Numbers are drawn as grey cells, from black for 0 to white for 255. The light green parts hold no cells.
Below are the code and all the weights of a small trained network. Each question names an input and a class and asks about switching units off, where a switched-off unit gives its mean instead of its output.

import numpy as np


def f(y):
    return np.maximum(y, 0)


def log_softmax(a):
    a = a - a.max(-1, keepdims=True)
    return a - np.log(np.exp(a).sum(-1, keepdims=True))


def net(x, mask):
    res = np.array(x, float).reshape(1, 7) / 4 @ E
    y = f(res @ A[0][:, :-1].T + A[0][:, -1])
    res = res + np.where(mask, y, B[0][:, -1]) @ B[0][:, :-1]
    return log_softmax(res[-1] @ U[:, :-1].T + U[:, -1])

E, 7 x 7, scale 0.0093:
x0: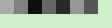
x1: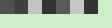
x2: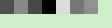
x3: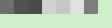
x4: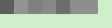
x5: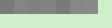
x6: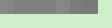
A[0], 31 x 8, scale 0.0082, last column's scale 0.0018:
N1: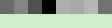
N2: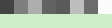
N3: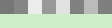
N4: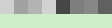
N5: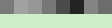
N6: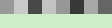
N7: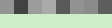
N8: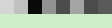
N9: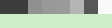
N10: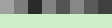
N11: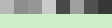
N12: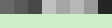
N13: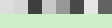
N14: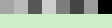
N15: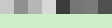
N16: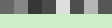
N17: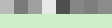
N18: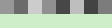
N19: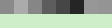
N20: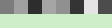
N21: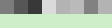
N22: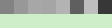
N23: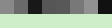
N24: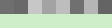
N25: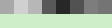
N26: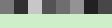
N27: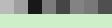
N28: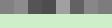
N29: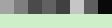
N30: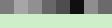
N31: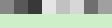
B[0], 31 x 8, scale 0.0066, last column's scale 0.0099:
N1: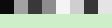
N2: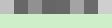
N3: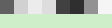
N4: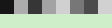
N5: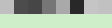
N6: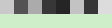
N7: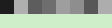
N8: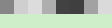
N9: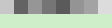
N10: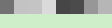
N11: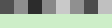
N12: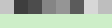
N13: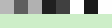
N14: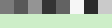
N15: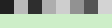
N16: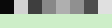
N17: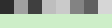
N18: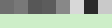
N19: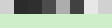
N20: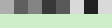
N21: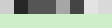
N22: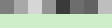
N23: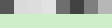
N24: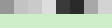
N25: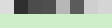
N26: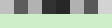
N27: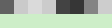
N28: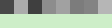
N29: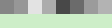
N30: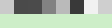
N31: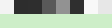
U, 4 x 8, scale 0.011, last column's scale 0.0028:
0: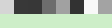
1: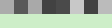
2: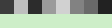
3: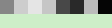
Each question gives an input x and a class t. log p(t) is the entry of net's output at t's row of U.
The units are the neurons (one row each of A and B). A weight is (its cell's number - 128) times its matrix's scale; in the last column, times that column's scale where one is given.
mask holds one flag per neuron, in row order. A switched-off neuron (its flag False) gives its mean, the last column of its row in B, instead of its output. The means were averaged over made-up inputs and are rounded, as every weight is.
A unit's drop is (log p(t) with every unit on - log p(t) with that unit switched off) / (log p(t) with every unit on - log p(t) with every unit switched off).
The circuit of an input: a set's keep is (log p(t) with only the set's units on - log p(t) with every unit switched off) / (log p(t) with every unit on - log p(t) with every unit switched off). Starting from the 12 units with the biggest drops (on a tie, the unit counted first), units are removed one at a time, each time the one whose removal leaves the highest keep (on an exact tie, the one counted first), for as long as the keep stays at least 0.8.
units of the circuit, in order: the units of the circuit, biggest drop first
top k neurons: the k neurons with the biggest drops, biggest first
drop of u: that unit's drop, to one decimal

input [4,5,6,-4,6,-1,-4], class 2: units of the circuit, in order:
N1
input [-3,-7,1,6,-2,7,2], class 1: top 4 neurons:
N13, N20, N6, N14
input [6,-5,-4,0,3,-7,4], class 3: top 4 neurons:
N8, N27, N10, N23
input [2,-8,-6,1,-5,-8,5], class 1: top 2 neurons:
N13, N6
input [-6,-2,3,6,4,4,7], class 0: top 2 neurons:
N31, N21
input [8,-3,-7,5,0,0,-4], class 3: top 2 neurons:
N8, N27
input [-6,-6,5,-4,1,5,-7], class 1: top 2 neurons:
N20, N13
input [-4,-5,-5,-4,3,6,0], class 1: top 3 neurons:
N13, N6, N14
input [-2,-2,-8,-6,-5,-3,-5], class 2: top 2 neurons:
N15, N4
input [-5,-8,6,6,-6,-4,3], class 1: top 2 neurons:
N13, N20
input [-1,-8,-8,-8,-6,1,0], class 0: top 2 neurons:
N30, N19
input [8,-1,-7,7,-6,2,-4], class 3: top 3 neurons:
N8, N27, N10
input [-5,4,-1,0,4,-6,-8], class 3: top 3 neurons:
N13, N3, N20
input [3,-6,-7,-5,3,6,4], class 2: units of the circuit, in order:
N15
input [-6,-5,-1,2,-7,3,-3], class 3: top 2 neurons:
N3, N24
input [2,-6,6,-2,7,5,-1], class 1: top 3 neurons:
N13, N20, N6
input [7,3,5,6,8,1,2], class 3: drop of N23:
0.4
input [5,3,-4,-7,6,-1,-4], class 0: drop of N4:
0.0
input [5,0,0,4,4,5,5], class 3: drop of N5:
0.1
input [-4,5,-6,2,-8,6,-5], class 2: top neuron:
N13
